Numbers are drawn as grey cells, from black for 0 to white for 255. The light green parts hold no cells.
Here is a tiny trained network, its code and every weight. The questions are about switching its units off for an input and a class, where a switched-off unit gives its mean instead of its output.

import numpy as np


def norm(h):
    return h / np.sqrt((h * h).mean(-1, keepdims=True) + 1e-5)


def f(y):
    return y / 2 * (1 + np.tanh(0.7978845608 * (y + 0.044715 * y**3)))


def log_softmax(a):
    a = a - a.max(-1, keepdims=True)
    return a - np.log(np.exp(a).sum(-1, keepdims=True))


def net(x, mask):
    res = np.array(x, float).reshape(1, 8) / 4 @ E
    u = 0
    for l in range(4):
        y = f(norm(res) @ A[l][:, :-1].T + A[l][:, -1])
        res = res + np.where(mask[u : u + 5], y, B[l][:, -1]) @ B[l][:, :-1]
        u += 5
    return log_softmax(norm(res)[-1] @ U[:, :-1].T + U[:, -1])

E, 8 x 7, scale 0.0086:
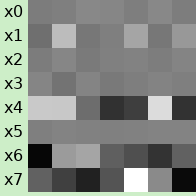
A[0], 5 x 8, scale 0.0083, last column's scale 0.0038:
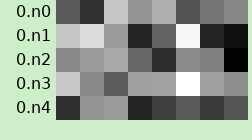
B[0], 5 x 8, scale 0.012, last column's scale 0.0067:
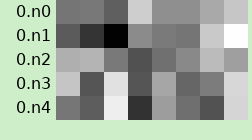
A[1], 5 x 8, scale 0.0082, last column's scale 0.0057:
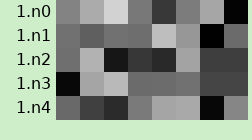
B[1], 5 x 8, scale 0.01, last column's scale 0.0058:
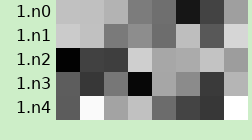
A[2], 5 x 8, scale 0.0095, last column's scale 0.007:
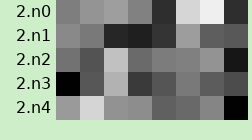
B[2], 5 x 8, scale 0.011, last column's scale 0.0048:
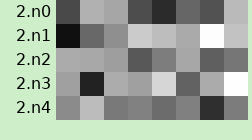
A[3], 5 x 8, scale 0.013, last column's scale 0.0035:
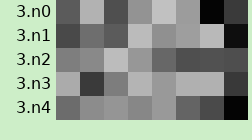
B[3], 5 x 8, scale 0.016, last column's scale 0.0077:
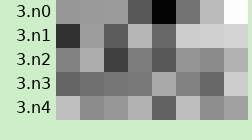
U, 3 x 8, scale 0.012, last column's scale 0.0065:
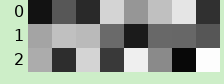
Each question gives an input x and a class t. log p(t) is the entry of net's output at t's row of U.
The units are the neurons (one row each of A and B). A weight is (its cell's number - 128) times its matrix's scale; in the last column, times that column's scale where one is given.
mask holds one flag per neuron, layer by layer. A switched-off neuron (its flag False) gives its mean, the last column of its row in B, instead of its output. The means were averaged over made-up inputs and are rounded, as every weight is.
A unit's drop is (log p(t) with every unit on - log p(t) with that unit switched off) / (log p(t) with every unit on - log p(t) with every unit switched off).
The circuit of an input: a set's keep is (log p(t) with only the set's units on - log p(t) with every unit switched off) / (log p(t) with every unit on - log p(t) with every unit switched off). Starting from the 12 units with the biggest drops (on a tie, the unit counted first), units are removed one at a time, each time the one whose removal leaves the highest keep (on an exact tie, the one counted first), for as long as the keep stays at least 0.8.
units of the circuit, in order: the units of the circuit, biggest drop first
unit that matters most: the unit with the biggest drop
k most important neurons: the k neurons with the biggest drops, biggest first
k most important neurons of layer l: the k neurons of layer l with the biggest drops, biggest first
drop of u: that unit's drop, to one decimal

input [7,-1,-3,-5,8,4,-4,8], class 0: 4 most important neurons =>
0.n1; 2.n1; 0.n4; 1.n2
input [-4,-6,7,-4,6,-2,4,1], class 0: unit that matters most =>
0.n1
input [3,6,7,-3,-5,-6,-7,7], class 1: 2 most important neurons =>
3.n0; 0.n1
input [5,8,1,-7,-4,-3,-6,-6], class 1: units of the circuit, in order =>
0.n1; 3.n1
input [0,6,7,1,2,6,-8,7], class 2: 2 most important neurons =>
0.n3; 3.n1
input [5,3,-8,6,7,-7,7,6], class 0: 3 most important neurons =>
0.n1; 0.n3; 2.n1
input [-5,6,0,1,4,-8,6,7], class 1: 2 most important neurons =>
3.n0; 1.n4
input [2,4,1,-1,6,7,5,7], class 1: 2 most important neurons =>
1.n4; 3.n0
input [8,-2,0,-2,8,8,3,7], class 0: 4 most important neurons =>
0.n1; 2.n1; 1.n2; 3.n1
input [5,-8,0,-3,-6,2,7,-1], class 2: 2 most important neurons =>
0.n1; 0.n4
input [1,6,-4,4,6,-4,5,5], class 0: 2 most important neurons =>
0.n1; 2.n1
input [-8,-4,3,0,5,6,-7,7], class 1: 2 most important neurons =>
1.n4; 3.n0
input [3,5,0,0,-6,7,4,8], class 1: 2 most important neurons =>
3.n0; 0.n1
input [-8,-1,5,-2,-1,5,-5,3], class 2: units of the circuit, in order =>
0.n3
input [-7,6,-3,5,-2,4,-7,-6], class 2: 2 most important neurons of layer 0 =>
0.n3; 0.n2
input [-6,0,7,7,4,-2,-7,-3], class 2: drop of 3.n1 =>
0.1
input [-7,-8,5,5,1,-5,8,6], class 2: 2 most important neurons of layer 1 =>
1.n3; 1.n0
